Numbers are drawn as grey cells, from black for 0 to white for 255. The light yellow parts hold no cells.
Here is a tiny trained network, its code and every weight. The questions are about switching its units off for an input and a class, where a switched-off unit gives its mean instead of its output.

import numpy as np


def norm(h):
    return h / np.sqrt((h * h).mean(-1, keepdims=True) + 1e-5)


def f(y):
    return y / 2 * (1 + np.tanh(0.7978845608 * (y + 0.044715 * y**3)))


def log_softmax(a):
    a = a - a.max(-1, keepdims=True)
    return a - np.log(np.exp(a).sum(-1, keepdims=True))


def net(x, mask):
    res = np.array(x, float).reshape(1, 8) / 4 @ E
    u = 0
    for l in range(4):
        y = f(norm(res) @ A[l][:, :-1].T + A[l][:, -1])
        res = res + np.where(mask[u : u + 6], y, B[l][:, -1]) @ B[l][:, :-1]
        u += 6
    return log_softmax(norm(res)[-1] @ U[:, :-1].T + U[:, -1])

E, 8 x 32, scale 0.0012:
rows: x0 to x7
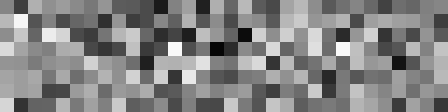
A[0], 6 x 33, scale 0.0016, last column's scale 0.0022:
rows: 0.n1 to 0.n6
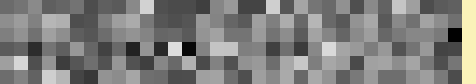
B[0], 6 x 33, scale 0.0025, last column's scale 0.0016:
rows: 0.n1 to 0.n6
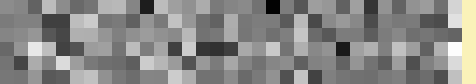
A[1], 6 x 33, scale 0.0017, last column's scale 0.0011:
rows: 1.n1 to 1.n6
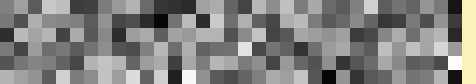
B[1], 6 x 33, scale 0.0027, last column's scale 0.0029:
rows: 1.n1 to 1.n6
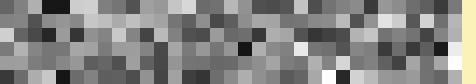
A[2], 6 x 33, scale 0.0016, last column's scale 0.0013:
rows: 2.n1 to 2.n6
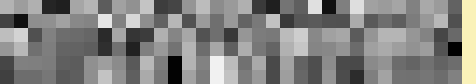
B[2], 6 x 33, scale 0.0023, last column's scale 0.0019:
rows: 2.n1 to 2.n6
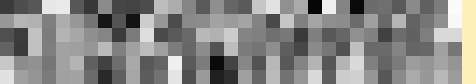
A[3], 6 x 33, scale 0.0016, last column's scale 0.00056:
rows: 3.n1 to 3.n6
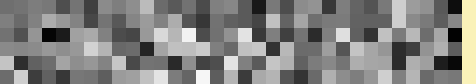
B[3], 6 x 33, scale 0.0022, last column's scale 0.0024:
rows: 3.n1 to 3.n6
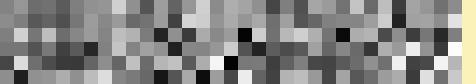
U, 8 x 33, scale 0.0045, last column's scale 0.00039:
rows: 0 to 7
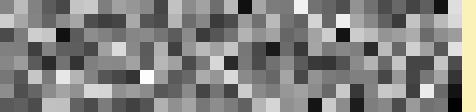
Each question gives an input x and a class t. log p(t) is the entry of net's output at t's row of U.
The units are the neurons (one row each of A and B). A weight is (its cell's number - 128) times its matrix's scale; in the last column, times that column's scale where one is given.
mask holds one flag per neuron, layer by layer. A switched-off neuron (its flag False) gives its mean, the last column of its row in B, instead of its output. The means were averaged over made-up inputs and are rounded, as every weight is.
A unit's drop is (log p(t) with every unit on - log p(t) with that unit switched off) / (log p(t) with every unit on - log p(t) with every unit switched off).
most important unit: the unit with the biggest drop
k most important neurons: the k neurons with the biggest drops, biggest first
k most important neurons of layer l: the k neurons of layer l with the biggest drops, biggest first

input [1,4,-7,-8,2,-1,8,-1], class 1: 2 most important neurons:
2.n6; 2.n5
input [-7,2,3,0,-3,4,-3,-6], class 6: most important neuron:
3.n6
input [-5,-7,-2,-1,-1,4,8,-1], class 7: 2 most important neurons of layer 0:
0.n5; 0.n4
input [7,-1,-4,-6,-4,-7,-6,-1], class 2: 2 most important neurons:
0.n4; 2.n1
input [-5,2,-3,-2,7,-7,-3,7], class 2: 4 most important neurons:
0.n4; 0.n1; 1.n3; 3.n2
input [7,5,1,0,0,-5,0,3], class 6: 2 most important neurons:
1.n2; 1.n6
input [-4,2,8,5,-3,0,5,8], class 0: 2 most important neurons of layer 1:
1.n3; 1.n1
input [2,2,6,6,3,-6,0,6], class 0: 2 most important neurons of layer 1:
1.n5; 1.n3
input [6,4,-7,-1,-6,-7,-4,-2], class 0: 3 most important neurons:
1.n4; 1.n6; 3.n3
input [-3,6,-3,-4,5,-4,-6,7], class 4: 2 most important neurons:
3.n5; 2.n1
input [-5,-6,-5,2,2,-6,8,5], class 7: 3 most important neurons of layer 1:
1.n6; 1.n3; 1.n2
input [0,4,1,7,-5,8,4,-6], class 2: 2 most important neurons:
1.n6; 1.n5
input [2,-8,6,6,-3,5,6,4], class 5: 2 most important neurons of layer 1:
1.n4; 1.n5
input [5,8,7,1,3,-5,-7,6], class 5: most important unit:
2.n3
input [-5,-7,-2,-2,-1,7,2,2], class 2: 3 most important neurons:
1.n6; 0.n5; 2.n3
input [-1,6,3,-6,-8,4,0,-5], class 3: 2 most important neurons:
3.n1; 0.n1
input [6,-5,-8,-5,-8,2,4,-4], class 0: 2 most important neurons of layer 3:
3.n3; 3.n4
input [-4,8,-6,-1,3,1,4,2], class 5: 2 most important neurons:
2.n3; 0.n2
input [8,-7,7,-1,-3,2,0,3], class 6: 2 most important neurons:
1.n2; 1.n4
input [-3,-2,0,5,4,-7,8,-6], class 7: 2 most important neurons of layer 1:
1.n6; 1.n5
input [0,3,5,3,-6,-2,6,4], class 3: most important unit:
1.n4
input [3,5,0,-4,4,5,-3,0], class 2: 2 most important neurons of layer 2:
2.n2; 2.n1
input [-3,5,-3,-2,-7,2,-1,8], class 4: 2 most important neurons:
3.n5; 3.n4
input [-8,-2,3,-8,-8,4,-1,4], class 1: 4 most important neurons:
2.n6; 2.n5; 1.n2; 3.n4
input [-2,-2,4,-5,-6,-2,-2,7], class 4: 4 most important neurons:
3.n5; 1.n4; 1.n5; 3.n4
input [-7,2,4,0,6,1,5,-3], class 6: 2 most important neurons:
3.n6; 0.n1
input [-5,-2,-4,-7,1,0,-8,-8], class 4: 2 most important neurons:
1.n3; 2.n1
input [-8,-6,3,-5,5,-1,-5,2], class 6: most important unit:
3.n6
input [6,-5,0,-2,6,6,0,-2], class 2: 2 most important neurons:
1.n6; 0.n1
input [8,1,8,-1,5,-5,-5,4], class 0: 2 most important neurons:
3.n6; 2.n1
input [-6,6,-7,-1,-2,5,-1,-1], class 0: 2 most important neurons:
3.n3; 1.n4
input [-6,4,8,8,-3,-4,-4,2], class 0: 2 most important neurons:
1.n5; 1.n1
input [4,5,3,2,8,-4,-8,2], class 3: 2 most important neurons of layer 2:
2.n1; 2.n2
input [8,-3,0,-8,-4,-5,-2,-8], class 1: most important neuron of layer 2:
2.n6
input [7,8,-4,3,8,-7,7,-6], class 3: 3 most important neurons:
3.n4; 2.n2; 1.n6
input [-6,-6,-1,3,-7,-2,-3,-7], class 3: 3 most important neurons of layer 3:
3.n1; 3.n5; 3.n2
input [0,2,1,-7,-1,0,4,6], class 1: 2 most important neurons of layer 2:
2.n6; 2.n5
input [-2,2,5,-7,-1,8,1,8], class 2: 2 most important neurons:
1.n6; 1.n3
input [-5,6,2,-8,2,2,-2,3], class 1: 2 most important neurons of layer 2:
2.n5; 2.n6
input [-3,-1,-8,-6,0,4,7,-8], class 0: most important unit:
3.n3
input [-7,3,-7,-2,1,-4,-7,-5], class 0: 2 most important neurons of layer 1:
1.n2; 1.n4
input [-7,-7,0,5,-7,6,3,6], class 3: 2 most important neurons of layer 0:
0.n4; 0.n1
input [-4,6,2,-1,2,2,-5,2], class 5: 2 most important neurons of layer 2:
2.n1; 2.n3
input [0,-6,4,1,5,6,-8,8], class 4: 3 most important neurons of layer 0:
0.n4; 0.n5; 0.n1
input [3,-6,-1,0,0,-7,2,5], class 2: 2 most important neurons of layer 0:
0.n4; 0.n5
